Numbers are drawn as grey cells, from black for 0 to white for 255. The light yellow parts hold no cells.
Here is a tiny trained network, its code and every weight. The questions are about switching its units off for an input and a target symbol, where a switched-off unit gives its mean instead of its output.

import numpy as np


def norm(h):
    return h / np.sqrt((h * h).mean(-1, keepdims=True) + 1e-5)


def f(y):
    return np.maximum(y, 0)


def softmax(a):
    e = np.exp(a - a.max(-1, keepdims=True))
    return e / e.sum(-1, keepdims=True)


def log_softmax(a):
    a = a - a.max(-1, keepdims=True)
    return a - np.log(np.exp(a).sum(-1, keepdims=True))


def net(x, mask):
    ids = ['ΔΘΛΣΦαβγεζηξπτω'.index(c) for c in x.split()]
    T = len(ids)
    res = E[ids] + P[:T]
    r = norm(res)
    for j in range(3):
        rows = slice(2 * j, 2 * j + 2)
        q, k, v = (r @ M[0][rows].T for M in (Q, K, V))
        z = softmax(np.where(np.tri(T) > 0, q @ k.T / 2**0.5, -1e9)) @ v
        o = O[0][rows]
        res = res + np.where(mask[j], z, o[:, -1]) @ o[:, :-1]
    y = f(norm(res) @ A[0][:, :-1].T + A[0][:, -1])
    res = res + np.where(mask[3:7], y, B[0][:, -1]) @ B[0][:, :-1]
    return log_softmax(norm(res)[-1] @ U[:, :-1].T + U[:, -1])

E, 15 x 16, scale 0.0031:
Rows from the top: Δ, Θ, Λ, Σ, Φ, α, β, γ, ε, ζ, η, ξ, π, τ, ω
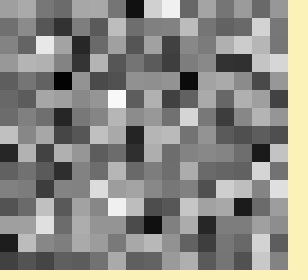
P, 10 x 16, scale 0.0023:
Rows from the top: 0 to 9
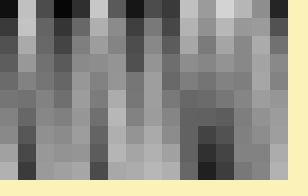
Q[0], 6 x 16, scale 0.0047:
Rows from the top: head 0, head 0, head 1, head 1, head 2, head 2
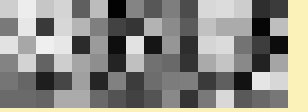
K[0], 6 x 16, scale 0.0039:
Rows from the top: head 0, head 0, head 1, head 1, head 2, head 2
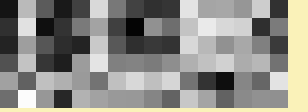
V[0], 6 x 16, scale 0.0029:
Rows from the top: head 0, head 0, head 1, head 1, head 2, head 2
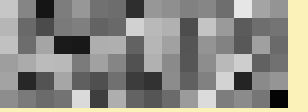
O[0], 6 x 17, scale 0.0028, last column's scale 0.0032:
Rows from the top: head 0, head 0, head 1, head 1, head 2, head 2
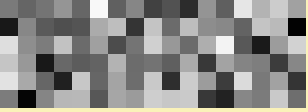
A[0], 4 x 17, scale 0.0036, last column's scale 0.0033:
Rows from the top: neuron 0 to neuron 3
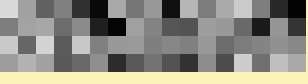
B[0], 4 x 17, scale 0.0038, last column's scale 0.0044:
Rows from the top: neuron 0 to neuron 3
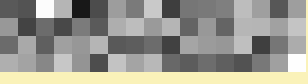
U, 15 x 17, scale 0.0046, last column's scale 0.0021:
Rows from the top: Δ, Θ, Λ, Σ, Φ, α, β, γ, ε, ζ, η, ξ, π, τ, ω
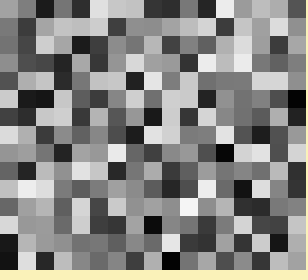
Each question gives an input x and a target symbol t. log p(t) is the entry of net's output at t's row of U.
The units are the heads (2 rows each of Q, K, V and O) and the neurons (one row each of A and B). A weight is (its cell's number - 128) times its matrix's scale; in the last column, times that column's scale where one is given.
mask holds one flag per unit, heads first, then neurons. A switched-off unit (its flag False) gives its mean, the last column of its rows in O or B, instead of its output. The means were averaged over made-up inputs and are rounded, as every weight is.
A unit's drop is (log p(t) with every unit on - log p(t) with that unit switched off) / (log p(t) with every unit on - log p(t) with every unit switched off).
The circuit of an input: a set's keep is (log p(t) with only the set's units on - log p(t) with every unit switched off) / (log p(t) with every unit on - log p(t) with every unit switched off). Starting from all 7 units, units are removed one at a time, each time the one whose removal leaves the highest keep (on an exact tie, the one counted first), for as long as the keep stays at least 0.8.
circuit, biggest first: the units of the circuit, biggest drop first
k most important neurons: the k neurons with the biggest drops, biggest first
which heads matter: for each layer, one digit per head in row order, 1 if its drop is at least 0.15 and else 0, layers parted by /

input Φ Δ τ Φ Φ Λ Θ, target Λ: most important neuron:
neuron 0
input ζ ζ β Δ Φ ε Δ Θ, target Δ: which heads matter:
110
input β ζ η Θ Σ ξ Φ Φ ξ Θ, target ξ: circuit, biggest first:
head 0; head 1; neuron 2
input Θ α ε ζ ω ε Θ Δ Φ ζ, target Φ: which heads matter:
100
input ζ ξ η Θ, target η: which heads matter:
011
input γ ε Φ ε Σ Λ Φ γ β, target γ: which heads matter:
010
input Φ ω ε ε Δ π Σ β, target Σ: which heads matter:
111
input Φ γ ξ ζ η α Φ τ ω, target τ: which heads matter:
111
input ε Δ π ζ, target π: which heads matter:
100
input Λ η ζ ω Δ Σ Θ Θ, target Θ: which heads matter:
010
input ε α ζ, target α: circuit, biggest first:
head 2; head 0
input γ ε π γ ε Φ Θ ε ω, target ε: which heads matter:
011
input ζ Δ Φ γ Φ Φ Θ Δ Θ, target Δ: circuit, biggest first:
head 0; head 1; neuron 3
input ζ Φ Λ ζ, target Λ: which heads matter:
010
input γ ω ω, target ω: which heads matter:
111
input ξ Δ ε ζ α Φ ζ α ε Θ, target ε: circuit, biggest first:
head 1; neuron 3
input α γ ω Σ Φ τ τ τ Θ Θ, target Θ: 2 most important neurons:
neuron 2; neuron 3
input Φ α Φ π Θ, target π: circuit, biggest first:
head 0; neuron 2
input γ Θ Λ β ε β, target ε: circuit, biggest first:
head 1
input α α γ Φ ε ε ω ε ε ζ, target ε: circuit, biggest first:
head 1; head 2
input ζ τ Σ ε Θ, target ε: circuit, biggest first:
head 1
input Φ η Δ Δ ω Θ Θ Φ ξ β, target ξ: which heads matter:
100
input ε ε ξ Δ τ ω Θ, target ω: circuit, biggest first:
neuron 2; head 1
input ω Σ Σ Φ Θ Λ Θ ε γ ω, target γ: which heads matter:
011
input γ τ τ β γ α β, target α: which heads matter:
011
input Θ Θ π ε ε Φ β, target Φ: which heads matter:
100
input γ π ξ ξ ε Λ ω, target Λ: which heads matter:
001
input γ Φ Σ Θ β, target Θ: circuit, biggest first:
head 1
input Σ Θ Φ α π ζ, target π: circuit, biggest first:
head 0; neuron 2
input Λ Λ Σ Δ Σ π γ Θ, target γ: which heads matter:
010
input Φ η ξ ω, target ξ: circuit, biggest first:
head 0; head 2
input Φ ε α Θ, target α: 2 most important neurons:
neuron 3; neuron 1
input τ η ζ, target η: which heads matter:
110
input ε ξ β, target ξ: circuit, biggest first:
head 0
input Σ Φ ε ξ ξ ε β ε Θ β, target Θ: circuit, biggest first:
head 1; neuron 2
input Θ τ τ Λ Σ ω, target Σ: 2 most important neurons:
neuron 1; neuron 3
